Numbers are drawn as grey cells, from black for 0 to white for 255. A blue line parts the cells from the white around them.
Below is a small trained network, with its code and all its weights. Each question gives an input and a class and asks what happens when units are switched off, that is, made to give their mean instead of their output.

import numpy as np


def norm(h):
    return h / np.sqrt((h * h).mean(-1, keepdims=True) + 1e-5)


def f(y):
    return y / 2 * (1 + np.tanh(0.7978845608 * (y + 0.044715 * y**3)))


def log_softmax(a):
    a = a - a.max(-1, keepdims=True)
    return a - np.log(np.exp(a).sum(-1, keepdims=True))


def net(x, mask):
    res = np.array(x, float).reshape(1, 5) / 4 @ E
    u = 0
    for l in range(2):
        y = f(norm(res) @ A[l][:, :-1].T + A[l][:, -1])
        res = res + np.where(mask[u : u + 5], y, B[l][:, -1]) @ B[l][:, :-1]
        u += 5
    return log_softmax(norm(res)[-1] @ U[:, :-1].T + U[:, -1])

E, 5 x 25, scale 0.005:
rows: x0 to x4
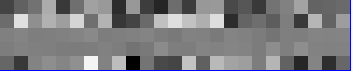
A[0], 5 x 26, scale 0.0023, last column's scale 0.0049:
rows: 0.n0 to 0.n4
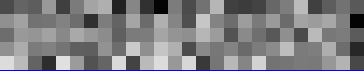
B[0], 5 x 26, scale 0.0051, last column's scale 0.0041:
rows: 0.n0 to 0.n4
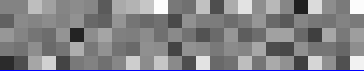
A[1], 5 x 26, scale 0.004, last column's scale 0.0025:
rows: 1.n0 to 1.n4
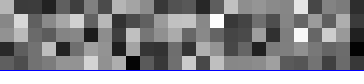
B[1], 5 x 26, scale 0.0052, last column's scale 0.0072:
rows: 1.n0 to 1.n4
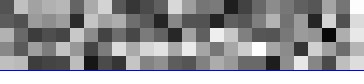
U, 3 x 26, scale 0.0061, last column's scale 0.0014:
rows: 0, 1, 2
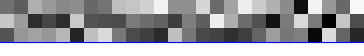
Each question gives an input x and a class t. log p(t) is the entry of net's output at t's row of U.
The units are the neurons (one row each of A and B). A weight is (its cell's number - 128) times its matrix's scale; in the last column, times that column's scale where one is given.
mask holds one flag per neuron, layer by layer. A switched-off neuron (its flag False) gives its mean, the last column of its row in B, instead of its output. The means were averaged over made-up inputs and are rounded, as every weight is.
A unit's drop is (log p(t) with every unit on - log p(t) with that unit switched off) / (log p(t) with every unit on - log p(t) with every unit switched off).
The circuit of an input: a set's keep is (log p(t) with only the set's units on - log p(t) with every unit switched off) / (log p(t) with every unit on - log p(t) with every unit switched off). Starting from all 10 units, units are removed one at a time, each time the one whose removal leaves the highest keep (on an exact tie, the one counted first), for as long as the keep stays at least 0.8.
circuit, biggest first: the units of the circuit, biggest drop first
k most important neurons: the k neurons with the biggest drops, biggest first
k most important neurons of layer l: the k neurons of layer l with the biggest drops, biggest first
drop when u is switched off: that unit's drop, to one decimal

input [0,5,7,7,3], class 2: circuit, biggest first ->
1.n1
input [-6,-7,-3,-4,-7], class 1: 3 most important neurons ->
1.n2; 0.n0; 1.n1
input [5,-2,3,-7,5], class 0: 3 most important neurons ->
1.n2; 0.n0; 1.n3
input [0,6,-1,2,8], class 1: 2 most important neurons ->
1.n4; 1.n0
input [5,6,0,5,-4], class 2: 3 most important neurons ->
1.n1; 0.n4; 0.n2
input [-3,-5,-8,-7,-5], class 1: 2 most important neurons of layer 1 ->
1.n2; 1.n1
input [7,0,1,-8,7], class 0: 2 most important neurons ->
1.n3; 0.n0
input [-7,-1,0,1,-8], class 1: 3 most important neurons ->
1.n2; 0.n0; 1.n3
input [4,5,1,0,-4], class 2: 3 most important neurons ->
1.n1; 0.n4; 1.n4
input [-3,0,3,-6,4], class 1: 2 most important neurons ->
0.n0; 1.n4
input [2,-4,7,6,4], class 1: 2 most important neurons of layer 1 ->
1.n4; 1.n1
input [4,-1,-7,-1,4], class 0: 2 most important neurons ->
0.n0; 1.n2
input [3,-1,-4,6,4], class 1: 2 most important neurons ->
0.n4; 1.n4
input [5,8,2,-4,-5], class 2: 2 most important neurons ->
1.n1; 0.n4
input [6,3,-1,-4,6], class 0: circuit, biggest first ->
1.n3
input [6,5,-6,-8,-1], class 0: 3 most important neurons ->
1.n3; 0.n0; 1.n0
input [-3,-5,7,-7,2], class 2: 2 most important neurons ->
0.n0; 1.n0
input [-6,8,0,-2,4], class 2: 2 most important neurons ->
1.n1; 0.n0
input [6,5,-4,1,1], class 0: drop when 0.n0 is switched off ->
0.1
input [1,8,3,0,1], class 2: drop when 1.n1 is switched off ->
0.0
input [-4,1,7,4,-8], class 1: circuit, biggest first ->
1.n2
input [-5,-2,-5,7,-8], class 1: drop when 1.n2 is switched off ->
0.5
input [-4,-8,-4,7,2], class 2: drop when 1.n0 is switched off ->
0.1
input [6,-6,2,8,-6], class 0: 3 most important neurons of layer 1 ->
1.n3; 1.n4; 1.n1
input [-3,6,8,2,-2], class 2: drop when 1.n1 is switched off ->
0.2
